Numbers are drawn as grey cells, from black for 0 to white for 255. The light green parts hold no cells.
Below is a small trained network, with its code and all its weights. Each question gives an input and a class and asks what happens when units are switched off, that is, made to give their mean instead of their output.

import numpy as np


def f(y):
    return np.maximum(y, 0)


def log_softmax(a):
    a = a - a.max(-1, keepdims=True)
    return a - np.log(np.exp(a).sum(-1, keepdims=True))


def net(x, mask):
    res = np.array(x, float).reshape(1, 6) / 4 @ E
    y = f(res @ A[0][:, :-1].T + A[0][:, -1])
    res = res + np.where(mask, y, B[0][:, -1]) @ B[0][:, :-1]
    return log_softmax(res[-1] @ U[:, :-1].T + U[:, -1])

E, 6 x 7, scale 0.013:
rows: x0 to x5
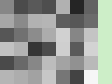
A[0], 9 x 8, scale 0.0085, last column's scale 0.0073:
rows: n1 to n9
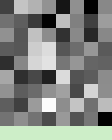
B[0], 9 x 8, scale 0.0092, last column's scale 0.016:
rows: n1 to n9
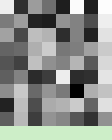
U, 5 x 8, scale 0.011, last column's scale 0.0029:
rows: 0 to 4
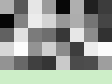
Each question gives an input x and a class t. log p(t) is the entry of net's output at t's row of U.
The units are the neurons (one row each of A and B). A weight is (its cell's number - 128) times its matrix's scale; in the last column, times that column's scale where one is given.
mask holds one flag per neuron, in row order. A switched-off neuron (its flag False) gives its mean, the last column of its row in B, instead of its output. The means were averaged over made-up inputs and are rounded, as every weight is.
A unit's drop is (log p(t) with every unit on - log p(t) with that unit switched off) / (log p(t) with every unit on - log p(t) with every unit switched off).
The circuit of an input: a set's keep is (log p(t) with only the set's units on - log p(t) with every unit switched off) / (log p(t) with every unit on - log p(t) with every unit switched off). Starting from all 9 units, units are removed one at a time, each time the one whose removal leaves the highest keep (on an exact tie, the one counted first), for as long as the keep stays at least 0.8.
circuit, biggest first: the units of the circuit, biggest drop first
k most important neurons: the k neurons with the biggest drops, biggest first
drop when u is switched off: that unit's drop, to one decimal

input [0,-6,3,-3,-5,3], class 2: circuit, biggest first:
[n6; n3]
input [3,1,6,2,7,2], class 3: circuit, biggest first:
[n7]
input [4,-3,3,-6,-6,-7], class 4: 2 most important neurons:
[n2; n6]
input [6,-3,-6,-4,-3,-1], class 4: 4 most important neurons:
[n6; n2; n5; n4]
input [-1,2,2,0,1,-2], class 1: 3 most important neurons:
[n1; n2; n3]
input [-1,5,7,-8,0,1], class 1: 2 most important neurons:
[n8; n4]
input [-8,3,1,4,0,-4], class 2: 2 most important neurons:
[n3; n1]
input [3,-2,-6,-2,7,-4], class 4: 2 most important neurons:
[n2; n5]
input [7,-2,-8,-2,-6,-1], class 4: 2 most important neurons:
[n6; n2]
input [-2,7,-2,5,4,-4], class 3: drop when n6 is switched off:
0.3
